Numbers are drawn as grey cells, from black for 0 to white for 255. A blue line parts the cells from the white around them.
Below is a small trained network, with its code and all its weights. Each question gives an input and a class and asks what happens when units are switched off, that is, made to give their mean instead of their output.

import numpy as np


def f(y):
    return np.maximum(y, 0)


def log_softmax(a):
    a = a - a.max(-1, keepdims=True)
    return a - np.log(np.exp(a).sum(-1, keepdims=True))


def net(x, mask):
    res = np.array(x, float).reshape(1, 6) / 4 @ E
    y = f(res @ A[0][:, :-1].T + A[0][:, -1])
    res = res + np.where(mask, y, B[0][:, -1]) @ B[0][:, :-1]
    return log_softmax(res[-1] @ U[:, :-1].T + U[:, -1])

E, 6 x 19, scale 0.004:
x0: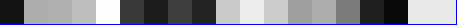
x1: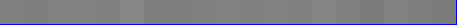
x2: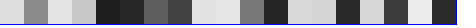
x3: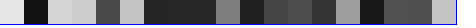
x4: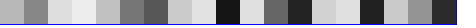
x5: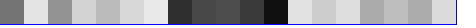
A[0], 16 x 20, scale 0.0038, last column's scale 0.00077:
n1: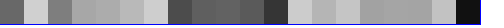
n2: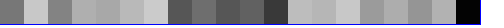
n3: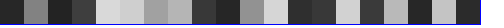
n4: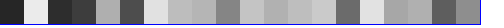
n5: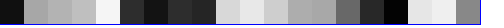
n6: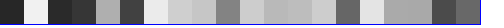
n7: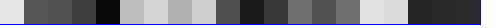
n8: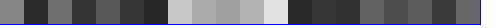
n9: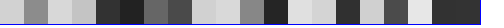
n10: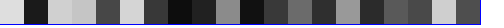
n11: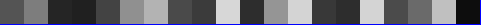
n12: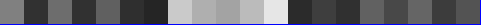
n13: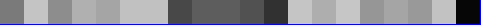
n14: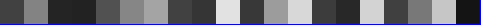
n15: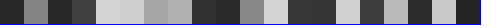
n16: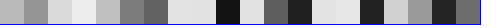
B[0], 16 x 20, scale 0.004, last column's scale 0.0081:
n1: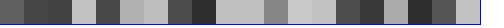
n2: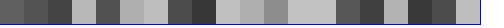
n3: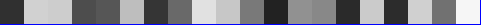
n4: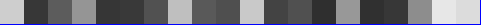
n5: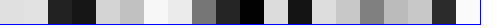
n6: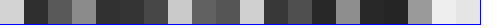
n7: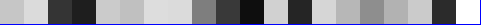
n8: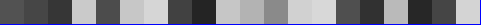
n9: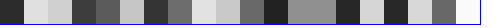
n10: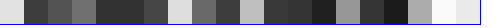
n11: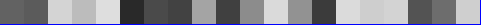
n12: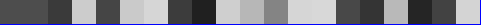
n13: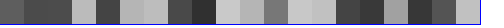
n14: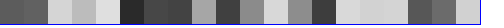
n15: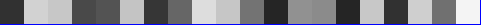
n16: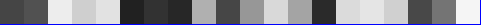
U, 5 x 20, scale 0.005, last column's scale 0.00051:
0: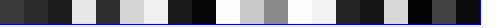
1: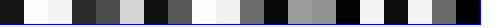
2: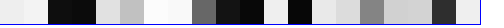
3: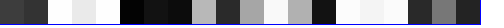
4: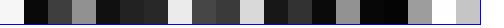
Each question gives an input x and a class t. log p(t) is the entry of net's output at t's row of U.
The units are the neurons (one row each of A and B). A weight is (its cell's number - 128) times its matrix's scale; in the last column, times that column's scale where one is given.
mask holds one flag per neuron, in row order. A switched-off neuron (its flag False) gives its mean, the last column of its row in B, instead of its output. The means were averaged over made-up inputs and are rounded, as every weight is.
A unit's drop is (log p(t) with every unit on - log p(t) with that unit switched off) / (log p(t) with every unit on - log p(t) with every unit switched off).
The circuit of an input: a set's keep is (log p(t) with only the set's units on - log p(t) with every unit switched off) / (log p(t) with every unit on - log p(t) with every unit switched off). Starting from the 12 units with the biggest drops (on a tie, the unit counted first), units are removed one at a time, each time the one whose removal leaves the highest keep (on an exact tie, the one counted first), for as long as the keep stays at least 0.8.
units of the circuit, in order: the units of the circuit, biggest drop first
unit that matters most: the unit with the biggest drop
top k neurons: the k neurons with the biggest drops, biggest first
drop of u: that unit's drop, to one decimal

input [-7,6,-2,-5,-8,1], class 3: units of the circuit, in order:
(n11)
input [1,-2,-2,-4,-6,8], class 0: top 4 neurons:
(n1 n13 n2 n16)
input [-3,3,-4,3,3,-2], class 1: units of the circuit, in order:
(n3 n15)
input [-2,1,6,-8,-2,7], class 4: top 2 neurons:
(n6 n4)
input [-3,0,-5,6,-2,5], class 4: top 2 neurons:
(n10 n9)
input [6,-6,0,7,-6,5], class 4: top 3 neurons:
(n10 n7 n16)
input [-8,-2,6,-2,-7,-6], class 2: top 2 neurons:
(n7 n16)
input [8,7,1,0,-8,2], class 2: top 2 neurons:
(n5 n16)
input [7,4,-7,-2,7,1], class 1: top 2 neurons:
(n3 n15)
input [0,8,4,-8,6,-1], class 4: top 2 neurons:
(n6 n4)
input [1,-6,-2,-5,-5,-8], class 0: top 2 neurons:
(n12 n8)
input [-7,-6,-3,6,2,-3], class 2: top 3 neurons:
(n7 n6 n4)
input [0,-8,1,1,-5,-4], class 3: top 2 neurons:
(n14 n11)
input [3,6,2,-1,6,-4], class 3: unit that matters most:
n16
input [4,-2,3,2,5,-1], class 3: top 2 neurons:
(n16 n7)
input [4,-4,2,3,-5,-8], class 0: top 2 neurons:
(n12 n8)
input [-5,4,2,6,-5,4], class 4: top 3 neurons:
(n10 n5 n16)
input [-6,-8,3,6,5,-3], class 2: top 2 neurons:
(n7 n6)
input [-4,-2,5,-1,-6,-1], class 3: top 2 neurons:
(n11 n14)
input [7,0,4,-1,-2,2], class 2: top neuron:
(n5)
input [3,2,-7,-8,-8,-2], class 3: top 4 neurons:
(n14 n11 n9 n10)
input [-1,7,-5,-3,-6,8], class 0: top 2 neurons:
(n1 n13)
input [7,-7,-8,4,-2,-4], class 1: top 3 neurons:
(n3 n15 n7)
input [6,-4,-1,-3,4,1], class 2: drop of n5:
2.3
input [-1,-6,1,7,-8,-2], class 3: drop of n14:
0.7
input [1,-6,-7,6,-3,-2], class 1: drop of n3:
0.6
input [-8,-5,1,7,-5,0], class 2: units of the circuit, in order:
(n7)
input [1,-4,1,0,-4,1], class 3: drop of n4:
0.0
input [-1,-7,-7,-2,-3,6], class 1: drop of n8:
0.3
